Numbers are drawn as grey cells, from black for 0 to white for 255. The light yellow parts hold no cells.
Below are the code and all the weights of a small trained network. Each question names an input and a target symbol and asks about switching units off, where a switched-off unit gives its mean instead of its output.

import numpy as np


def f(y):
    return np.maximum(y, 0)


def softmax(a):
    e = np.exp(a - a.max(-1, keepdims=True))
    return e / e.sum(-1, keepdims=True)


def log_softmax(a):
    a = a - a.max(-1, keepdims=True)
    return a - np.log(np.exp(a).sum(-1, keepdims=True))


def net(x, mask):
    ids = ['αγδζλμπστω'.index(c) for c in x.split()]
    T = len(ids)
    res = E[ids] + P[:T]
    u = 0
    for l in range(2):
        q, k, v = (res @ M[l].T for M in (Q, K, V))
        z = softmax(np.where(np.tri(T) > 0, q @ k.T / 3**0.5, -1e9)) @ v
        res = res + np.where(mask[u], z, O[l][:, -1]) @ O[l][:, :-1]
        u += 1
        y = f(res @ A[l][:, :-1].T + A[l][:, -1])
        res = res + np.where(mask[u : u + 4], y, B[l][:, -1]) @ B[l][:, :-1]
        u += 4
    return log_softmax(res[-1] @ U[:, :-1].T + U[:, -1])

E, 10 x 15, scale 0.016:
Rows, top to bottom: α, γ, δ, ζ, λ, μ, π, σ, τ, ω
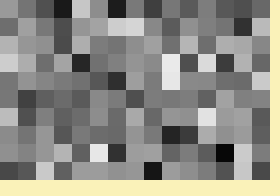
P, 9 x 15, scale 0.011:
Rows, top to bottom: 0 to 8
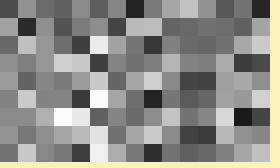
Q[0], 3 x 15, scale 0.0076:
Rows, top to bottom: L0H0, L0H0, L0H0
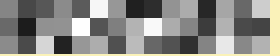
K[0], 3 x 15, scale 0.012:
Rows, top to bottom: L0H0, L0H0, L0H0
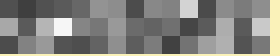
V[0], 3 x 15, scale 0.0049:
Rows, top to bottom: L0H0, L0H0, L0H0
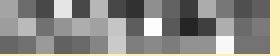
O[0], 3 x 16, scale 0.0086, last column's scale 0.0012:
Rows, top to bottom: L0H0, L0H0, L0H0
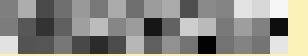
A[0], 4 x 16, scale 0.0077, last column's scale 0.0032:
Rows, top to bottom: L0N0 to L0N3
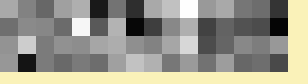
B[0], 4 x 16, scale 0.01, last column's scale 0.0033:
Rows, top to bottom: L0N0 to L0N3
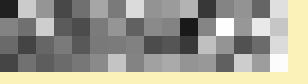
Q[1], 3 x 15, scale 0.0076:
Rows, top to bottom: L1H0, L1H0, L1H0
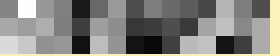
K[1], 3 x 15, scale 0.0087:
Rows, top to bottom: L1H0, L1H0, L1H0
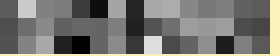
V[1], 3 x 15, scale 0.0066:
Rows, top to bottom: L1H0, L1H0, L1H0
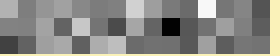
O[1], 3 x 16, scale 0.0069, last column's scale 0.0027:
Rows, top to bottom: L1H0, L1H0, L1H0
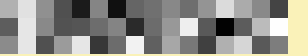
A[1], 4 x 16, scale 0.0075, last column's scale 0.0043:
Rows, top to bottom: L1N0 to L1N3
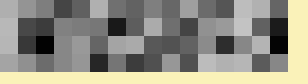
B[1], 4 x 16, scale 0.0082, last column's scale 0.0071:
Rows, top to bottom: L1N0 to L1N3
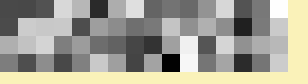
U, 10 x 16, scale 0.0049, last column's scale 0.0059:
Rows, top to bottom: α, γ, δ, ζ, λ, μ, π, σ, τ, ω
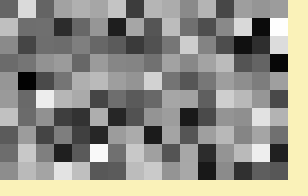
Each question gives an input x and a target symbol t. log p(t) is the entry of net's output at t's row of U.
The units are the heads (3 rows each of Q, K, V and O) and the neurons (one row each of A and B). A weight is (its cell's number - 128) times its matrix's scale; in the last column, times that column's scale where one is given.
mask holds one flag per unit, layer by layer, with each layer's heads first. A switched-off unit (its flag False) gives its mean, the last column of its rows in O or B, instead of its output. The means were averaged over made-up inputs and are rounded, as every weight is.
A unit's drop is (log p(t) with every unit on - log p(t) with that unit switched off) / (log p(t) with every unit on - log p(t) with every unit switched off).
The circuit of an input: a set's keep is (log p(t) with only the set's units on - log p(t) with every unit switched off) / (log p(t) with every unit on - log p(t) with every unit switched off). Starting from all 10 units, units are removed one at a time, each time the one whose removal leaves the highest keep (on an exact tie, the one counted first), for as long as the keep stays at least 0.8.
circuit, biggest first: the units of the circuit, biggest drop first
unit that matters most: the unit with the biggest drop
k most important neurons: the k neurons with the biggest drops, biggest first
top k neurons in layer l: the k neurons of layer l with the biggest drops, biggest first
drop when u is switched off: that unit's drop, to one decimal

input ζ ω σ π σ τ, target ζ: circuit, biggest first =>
L1N1, L1H0
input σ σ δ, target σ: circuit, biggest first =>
L1N0, L1H0
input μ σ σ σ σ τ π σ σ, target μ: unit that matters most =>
L1N2
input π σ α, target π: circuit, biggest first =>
L0H0, L1H0
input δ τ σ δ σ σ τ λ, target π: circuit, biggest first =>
L1N0, L1H0
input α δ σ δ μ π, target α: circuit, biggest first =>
L0H0, L1H0, L0N1
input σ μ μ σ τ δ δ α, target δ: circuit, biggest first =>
L1H0, L0N0
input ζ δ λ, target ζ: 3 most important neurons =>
L1N1, L1N3, L0N2
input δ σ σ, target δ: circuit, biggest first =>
L1H0, L0H0
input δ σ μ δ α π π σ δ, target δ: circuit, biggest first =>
L1H0, L0H0, L0N0
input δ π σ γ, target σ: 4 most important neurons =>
L0N2, L0N3, L1N3, L0N1
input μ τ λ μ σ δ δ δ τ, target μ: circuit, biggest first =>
L1N2, L1H0, L0N0
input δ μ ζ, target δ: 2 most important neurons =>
L0N0, L0N1
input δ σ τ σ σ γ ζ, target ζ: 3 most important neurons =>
L0N0, L1N1, L1N3
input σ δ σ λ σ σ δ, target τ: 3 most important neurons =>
L0N0, L1N0, L0N1
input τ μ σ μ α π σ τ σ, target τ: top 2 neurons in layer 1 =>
L1N3, L1N0
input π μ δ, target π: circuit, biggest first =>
L0H0, L1H0, L0N2
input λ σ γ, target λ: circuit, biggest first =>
L1H0
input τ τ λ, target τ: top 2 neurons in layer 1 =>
L1N3, L1N0
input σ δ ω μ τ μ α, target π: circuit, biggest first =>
L0N1
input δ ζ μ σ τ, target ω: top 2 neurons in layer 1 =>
L1N0, L1N1
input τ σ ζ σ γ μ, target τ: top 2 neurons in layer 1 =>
L1N3, L1N0
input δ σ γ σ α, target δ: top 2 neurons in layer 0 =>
L0N3, L0N1
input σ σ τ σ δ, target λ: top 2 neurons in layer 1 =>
L1N0, L1N2
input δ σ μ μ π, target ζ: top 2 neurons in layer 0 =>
L0N0, L0N3
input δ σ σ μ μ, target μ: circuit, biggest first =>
L1N2, L1H0, L0H0, L0N0
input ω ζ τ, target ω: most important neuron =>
L0N1
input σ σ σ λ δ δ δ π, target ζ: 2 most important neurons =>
L1N1, L0N0
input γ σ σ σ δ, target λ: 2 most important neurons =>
L1N0, L1N2
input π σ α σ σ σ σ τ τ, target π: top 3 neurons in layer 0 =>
L0N2, L0N0, L0N3
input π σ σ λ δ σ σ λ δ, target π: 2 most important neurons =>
L1N0, L0N2
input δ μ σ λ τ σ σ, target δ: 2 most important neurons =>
L1N3, L0N0
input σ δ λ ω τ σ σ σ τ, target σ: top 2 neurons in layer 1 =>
L1N0, L1N3
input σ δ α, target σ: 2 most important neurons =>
L1N0, L1N3
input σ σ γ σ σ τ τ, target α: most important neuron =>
L1N0
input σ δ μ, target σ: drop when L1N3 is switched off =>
0.2
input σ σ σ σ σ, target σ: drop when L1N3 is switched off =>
0.1
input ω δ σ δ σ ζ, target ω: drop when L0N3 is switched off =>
0.0
